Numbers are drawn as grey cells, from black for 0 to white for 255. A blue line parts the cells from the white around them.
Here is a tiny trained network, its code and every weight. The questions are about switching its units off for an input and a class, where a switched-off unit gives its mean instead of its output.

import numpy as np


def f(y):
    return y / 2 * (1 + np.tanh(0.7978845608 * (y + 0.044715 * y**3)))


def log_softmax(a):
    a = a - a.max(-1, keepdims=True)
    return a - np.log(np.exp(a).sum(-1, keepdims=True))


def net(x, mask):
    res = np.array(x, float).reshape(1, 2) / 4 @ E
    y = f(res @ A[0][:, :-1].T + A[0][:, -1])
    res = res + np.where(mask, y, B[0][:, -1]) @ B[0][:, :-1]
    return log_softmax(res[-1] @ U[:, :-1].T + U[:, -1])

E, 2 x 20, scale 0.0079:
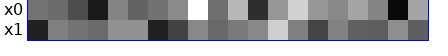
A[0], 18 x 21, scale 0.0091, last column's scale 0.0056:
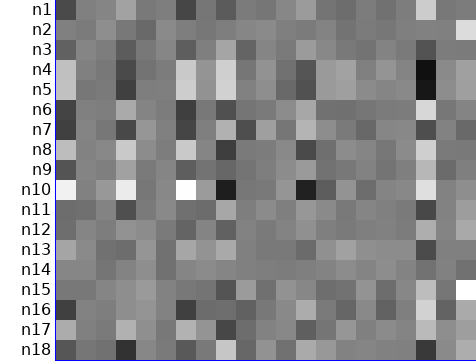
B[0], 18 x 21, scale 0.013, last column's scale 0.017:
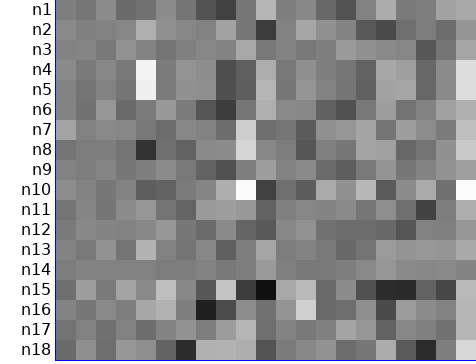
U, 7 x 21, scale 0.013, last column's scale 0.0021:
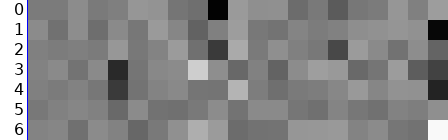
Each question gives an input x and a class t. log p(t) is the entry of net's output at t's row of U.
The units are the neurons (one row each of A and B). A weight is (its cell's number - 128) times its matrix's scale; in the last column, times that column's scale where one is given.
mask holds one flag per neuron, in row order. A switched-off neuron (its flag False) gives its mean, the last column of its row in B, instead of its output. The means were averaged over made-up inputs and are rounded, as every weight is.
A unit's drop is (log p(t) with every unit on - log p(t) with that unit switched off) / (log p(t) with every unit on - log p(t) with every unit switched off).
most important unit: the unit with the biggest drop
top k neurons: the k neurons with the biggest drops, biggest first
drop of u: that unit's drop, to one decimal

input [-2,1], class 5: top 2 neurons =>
(n5, n4)
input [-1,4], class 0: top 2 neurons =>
(n10, n8)
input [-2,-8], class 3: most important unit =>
n10
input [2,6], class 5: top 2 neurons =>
(n10, n16)
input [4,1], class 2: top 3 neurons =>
(n10, n8, n17)
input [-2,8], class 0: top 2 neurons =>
(n10, n8)
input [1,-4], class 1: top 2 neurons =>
(n18, n15)
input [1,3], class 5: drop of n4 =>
0.3
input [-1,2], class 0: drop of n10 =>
0.5
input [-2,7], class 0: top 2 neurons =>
(n10, n8)
